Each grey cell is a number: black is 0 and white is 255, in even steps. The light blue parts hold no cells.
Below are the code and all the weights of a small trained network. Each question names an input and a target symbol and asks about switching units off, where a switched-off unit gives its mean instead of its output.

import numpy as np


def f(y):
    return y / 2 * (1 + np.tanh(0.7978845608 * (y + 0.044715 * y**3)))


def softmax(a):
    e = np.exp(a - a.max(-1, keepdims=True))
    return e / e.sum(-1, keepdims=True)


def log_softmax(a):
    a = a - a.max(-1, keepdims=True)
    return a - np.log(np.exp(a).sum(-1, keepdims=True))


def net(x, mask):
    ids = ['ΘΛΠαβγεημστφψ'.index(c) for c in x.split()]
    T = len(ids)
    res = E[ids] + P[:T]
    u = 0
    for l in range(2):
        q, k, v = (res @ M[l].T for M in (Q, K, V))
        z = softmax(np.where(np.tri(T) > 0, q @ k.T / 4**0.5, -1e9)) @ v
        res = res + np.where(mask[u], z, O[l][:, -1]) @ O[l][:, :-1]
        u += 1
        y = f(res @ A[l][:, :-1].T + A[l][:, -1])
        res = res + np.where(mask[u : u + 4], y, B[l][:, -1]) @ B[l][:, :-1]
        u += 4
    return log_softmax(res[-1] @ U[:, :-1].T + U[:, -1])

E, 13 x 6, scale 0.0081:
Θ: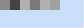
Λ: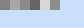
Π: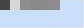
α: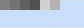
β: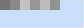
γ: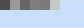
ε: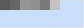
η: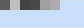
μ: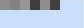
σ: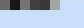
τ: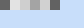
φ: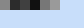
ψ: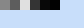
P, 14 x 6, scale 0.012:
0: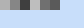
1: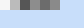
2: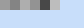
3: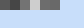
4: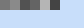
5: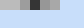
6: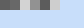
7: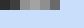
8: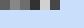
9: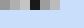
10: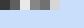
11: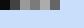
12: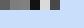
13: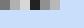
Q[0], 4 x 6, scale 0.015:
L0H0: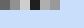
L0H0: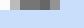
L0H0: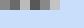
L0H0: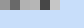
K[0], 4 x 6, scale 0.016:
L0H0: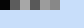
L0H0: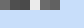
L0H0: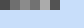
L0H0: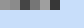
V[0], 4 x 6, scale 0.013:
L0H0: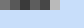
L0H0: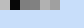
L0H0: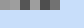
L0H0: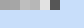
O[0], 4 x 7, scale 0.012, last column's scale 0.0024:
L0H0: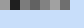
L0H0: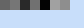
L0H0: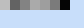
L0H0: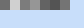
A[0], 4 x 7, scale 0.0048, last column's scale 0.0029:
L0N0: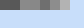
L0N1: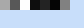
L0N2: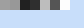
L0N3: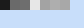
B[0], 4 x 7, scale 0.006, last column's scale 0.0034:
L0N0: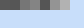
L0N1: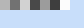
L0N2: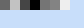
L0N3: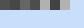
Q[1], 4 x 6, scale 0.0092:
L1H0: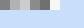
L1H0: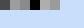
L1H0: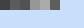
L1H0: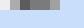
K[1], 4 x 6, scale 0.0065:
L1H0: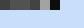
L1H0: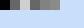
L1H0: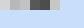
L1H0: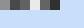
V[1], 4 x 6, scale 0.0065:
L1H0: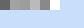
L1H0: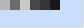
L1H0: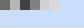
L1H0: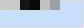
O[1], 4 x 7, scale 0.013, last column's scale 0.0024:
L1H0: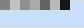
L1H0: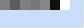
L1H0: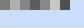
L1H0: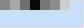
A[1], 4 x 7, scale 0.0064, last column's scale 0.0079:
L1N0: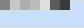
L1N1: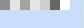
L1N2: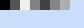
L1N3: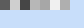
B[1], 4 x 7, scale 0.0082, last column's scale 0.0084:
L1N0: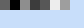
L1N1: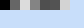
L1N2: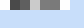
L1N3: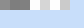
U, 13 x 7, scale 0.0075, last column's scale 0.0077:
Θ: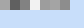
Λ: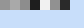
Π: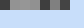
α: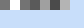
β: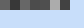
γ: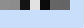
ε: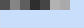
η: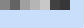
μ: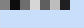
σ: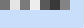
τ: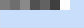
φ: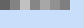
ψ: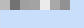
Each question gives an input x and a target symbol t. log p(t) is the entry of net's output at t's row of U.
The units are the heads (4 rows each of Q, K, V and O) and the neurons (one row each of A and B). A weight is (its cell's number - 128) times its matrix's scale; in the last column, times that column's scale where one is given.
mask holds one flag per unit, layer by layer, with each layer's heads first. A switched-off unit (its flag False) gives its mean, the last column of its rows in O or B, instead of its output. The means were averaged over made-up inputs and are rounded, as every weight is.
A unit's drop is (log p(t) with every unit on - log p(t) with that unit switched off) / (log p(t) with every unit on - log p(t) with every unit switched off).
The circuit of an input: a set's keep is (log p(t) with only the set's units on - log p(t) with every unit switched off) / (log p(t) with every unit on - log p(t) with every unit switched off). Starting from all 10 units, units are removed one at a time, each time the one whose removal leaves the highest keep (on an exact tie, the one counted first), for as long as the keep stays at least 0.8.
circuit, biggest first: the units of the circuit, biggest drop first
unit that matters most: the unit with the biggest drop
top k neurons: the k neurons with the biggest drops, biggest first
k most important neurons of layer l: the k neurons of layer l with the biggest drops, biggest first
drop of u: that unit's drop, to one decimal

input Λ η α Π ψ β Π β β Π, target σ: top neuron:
[L0N3]
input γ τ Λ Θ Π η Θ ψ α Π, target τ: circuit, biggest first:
[L1H0 L1N3]
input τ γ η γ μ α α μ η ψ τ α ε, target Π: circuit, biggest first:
[L0H0 L1N1 L1H0]
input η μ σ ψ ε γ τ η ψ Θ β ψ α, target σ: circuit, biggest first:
[L1H0 L0H0]
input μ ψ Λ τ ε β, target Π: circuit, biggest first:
[L1N1 L0H0 L1N0]
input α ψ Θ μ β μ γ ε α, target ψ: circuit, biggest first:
[L1H0 L0H0 L1N1]
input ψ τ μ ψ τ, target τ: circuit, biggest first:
[L1H0 L1N3]
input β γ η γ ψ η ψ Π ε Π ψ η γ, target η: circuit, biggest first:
[L1H0 L0N1]
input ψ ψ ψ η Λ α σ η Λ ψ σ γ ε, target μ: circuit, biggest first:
[L0H0 L1H0]
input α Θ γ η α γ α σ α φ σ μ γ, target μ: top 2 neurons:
[L1N2 L0N0]
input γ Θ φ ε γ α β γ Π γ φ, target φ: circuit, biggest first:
[L0H0 L1N1]
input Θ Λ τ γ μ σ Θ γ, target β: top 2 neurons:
[L1N3 L0N2]
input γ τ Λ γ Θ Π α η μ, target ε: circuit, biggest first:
[L0H0 L1H0]
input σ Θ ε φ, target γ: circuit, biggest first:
[L0H0]
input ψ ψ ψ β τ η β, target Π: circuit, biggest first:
[L0H0 L1N1 L1N0]
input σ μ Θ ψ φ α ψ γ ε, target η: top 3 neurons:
[L0N1 L0N0 L1N0]
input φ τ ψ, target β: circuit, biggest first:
[L0H0 L1H0]
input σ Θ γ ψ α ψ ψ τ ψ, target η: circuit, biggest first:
[L1H0 L0H0]
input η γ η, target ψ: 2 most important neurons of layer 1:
[L1N3 L1N1]
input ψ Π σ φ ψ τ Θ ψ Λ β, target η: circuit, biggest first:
[L1H0]
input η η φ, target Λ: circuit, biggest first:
[L1H0 L0H0 L1N2]
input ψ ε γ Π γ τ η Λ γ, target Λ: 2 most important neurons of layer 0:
[L0N2 L0N3]
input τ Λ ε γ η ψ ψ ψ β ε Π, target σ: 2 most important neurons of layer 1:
[L1N2 L1N1]
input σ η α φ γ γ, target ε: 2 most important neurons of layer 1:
[L1N2 L1N3]
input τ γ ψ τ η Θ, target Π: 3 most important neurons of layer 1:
[L1N1 L1N0 L1N2]
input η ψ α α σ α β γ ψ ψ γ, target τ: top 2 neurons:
[L1N3 L0N1]
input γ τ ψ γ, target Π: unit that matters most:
L0H0
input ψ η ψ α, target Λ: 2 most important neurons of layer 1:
[L1N2 L1N1]
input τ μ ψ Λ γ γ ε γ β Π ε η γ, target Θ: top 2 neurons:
[L1N3 L0N1]
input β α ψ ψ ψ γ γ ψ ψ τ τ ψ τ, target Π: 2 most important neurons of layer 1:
[L1N1 L1N0]
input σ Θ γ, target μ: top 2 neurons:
[L0N2 L0N0]
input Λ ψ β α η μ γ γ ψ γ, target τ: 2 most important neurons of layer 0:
[L0N1 L0N2]
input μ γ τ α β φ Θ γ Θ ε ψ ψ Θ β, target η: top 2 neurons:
[L0N1 L1N2]
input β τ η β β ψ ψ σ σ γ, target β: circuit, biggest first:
[L0H0]
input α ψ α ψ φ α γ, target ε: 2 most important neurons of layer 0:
[L0N2 L0N1]
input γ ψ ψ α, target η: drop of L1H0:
0.5
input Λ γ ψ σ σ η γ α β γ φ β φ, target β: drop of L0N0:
0.1
